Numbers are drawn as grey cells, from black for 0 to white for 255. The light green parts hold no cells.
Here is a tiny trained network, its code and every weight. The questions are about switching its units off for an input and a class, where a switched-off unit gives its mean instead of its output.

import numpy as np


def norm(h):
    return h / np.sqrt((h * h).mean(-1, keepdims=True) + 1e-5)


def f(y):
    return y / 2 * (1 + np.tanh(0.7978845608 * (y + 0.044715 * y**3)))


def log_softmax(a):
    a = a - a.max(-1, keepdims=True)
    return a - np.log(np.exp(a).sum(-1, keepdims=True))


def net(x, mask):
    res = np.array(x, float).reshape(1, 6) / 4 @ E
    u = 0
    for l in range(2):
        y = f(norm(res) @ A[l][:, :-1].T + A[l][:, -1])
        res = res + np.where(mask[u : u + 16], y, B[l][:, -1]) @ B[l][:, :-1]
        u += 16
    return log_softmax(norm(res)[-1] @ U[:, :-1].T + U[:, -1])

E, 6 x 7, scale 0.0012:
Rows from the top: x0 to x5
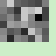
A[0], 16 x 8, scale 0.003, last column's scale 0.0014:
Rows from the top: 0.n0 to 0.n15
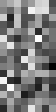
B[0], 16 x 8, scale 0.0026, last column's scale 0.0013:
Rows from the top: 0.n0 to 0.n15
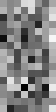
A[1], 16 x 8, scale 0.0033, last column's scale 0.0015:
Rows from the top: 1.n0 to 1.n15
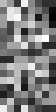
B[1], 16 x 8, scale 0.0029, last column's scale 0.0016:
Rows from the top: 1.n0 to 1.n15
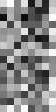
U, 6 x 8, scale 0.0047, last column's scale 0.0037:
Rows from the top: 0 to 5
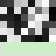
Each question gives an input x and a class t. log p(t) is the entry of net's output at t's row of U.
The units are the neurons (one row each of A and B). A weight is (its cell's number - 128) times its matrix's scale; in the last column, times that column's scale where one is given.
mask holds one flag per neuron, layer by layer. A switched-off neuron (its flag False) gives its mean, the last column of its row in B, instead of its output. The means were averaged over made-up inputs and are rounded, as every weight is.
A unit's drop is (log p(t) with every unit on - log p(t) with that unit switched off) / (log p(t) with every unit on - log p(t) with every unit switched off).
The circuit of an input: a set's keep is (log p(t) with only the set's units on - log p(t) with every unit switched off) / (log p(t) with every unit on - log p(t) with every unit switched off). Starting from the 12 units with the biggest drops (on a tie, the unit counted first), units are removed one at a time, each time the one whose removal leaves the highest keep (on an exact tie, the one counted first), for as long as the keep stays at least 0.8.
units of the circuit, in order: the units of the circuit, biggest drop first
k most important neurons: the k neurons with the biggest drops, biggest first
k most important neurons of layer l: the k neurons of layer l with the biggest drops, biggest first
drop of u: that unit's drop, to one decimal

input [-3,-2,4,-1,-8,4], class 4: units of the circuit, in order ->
0.n5, 1.n6
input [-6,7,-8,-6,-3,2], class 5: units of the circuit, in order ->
0.n5, 1.n5
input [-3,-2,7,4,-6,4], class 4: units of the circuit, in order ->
0.n5, 1.n6
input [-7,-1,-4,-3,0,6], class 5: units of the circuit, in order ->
1.n5
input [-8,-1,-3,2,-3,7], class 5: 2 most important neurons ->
1.n5, 1.n8
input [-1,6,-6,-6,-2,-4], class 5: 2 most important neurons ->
0.n5, 1.n5
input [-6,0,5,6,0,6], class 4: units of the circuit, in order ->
1.n6, 1.n2
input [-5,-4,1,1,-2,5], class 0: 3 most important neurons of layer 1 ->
1.n2, 1.n1, 1.n11
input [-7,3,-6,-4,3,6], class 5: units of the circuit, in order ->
1.n5, 0.n5
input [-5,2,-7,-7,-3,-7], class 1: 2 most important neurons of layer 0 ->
0.n0, 0.n12
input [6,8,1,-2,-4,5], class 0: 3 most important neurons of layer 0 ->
0.n5, 0.n0, 0.n13
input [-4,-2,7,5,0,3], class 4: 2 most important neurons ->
0.n5, 1.n6
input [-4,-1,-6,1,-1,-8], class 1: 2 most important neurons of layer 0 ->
0.n0, 0.n5
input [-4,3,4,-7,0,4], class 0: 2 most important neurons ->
0.n5, 0.n11
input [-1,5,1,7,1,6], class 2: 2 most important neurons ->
0.n5, 0.n13
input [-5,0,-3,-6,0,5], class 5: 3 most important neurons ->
1.n5, 1.n8, 0.n1
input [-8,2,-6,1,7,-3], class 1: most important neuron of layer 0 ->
0.n1
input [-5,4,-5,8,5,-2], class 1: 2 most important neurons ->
0.n1, 1.n3
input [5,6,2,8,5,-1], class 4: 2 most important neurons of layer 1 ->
1.n15, 1.n0
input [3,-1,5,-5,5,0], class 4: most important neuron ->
0.n7
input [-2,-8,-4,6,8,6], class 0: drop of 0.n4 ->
0.1
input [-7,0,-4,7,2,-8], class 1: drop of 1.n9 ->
0.1
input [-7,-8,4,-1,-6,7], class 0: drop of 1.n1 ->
0.2
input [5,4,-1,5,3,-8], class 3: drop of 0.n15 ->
0.4
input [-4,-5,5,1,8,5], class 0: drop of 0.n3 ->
0.1
